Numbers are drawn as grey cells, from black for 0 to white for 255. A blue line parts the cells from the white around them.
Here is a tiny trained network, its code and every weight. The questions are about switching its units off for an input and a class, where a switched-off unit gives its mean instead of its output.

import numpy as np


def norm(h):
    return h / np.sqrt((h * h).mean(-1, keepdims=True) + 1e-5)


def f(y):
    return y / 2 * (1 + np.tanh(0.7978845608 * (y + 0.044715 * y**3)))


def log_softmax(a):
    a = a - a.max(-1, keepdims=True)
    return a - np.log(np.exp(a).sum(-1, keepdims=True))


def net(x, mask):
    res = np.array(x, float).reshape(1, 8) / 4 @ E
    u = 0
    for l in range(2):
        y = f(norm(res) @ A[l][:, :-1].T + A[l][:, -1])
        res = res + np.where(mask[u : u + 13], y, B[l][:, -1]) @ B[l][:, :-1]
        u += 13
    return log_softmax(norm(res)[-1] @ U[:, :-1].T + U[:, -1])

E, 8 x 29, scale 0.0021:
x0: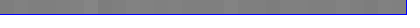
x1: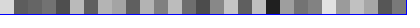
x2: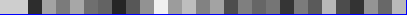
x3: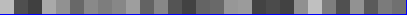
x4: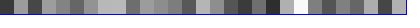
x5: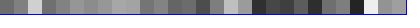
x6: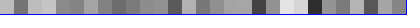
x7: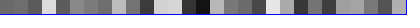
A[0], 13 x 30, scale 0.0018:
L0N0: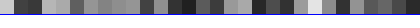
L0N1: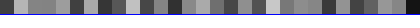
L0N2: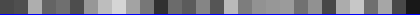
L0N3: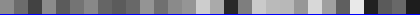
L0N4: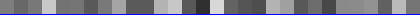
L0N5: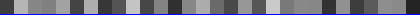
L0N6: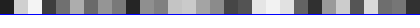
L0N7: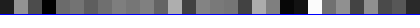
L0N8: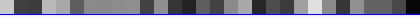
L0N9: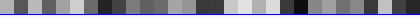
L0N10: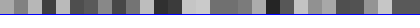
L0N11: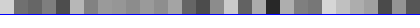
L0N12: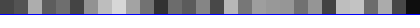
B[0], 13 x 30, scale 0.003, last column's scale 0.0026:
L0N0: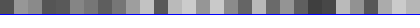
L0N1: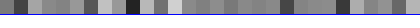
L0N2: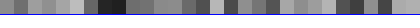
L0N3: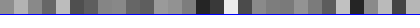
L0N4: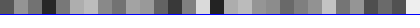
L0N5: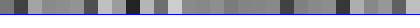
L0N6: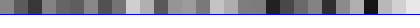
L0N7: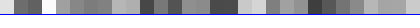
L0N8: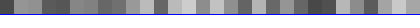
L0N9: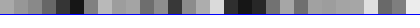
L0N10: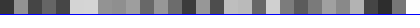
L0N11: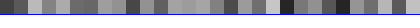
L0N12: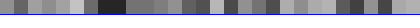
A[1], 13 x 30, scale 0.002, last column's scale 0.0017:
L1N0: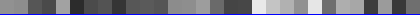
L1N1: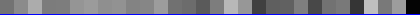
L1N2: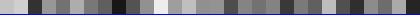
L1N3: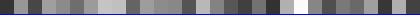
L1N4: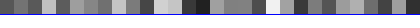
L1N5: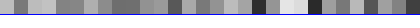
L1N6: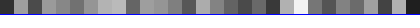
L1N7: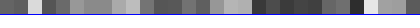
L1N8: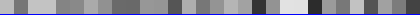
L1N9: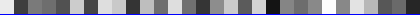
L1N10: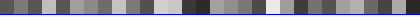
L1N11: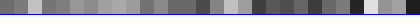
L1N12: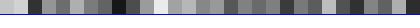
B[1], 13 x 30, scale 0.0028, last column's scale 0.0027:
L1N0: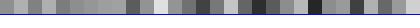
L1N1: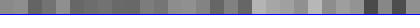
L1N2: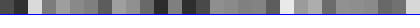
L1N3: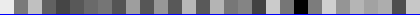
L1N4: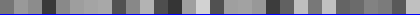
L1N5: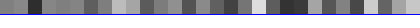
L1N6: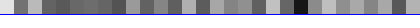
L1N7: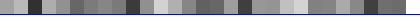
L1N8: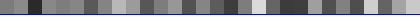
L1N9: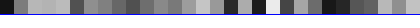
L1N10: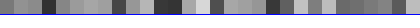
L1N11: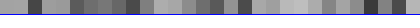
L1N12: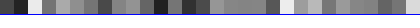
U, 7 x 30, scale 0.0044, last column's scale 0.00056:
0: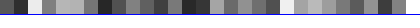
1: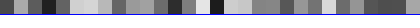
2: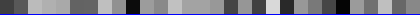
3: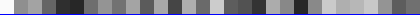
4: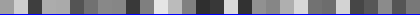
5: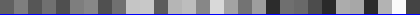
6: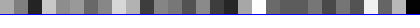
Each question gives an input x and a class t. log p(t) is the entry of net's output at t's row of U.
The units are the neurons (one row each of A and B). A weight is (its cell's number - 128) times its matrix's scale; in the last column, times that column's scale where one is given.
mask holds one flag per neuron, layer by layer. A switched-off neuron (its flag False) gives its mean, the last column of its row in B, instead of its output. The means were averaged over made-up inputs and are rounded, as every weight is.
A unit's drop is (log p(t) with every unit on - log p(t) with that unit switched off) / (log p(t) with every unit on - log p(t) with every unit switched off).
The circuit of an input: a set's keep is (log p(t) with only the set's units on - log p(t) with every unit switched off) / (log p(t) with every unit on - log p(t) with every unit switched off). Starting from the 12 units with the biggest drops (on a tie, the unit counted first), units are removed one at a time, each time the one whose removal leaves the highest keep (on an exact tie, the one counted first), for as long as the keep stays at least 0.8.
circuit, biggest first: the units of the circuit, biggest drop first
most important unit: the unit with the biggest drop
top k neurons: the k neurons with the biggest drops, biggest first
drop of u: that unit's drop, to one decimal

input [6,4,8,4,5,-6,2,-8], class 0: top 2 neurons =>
L1N12, L1N2
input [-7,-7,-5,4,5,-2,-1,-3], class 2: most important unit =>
L0N5
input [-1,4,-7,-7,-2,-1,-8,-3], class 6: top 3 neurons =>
L0N7, L1N12, L1N2
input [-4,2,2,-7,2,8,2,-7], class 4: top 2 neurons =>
L1N7, L0N4
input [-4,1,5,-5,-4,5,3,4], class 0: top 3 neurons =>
L1N12, L1N2, L0N10
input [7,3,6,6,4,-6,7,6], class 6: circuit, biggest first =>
L1N5, L1N8
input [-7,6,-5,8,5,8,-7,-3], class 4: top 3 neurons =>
L1N7, L1N11, L0N6
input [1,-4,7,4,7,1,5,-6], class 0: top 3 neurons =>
L1N12, L1N2, L0N9
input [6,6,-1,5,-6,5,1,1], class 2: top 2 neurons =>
L1N9, L0N11
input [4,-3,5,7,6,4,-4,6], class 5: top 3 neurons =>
L0N0, L0N8, L0N10
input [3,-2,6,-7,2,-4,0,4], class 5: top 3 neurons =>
L0N6, L0N2, L0N12
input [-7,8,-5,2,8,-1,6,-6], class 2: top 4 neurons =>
L1N9, L0N11, L0N9, L0N4
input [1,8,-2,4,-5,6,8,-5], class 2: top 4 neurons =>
L1N9, L0N11, L0N7, L0N4
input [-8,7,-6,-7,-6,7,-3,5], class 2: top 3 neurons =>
L1N9, L0N11, L0N10
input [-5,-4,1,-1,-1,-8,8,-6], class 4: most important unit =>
L0N3
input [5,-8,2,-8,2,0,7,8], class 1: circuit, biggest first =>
L1N10, L1N4
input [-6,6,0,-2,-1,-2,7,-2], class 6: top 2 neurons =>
L1N8, L1N5
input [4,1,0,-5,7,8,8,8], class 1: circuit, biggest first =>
L1N10, L0N4
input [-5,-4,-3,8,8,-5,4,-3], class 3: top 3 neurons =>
L1N3, L1N6, L0N6
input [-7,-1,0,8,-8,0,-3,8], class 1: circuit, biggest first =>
L1N4
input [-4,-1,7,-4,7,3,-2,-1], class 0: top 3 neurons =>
L1N12, L1N2, L0N9
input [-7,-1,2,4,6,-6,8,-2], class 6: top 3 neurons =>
L1N8, L1N5, L0N9
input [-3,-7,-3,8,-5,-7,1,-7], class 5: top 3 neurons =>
L0N0, L0N8, L0N4
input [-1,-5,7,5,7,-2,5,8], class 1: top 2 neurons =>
L1N10, L1N4
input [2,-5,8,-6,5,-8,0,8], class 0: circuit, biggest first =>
L1N12, L1N2
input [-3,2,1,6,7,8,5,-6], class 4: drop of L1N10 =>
0.1
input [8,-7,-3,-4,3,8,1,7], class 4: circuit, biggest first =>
L1N7
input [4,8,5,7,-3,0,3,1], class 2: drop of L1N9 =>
0.5
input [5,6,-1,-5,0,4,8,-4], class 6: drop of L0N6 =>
0.0
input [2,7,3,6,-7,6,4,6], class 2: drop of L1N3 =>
0.2
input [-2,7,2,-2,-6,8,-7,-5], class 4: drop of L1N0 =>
-0.1
